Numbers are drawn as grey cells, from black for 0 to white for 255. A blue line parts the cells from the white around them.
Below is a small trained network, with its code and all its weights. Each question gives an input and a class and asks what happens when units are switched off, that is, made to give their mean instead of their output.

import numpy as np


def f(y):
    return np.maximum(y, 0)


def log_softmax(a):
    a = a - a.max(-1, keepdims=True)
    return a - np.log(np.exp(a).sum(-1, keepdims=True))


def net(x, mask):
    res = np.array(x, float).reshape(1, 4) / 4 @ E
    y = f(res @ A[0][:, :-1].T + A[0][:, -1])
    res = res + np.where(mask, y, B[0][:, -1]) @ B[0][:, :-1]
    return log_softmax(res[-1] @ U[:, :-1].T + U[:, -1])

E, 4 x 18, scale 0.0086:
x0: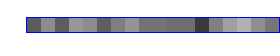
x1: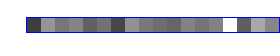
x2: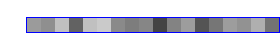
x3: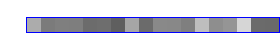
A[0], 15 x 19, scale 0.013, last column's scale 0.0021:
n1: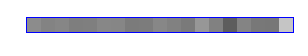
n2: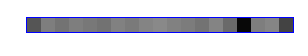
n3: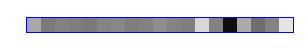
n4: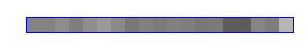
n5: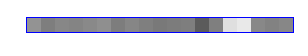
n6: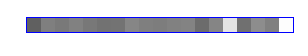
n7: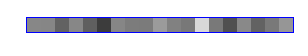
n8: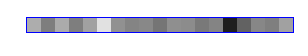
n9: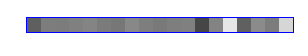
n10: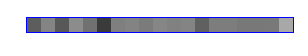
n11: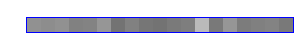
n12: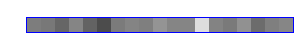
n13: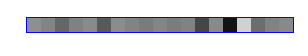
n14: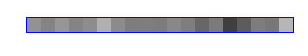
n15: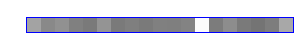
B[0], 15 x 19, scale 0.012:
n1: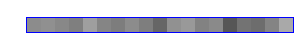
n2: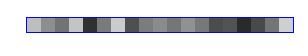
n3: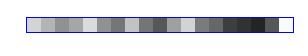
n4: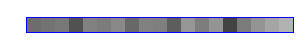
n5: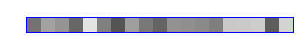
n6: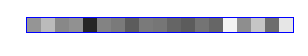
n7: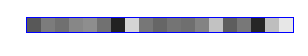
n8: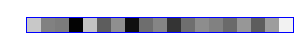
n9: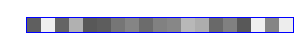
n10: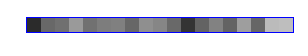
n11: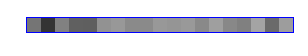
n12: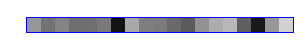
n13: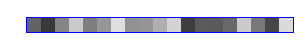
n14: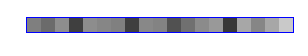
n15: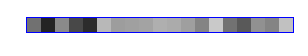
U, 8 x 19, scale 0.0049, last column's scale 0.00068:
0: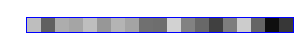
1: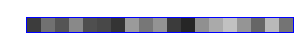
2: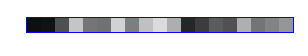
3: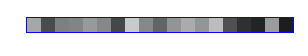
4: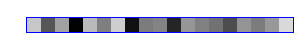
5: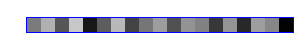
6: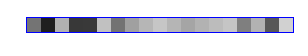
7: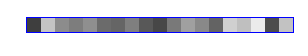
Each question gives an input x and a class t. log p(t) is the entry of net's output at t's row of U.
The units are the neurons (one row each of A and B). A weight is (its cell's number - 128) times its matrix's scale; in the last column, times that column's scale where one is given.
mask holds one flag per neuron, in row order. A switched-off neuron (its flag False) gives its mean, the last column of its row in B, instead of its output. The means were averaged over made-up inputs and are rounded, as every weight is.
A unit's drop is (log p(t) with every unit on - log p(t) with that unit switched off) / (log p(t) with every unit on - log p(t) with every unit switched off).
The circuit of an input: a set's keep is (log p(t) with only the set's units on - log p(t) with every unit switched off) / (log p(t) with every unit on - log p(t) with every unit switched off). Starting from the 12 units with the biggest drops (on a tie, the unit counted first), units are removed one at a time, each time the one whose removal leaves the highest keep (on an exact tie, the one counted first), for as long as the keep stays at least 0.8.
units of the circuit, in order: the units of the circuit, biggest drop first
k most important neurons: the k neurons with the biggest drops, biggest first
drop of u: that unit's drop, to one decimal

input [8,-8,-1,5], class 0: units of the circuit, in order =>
(n13; n3)
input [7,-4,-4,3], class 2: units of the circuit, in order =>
(n13)
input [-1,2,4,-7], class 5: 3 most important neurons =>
(n9; n2; n5)
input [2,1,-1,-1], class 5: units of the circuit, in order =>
(n7; n8)
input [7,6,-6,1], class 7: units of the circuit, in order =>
(n9; n5)
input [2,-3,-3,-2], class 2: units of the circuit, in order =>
(n13; n8)
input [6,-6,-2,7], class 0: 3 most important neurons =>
(n13; n3; n5)
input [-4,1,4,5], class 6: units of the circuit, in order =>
(n15; n11)
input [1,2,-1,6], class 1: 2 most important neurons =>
(n3; n12)
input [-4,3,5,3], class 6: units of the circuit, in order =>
(n15; n3)
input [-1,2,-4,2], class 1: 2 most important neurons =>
(n3; n2)
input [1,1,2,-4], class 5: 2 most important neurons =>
(n5; n8)
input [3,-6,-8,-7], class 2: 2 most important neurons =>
(n13; n10)
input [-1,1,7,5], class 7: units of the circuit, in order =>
(n5)
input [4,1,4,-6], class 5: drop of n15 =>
-0.1
